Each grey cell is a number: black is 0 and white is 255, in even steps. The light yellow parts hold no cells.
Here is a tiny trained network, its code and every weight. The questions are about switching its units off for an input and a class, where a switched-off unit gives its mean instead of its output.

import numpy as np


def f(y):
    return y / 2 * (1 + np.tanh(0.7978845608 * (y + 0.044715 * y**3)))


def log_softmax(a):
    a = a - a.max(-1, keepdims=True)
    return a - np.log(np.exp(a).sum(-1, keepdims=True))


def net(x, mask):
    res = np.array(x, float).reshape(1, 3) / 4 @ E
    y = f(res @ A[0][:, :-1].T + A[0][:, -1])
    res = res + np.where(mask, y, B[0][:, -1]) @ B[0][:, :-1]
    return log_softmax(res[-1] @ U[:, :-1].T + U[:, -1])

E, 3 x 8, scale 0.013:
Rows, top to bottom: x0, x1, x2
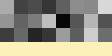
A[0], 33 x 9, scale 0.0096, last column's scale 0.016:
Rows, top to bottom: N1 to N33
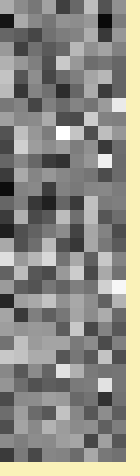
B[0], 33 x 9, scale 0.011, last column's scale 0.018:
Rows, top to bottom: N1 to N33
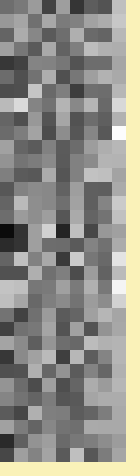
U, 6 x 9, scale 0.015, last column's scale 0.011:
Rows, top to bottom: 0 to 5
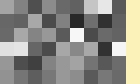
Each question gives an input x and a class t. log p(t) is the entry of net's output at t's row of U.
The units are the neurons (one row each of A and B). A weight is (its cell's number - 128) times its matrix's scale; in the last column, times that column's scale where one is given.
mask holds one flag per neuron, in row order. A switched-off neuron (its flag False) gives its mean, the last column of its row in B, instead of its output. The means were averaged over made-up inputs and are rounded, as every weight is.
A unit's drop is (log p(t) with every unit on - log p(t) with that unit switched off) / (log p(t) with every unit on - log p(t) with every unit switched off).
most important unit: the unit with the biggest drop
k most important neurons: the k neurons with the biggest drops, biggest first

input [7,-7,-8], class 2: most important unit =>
N19
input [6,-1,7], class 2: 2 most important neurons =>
(N15; N17)
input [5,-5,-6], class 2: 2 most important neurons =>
(N19; N26)
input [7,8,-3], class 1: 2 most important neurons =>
(N7; N1)
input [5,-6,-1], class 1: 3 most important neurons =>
(N10; N20; N27)
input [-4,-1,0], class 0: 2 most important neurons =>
(N21; N8)
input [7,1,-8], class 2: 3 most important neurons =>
(N19; N26; N24)
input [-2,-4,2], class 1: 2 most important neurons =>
(N21; N19)
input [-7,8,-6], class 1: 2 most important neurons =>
(N1; N9)
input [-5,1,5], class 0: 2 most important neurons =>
(N19; N2)
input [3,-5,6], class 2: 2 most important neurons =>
(N15; N16)
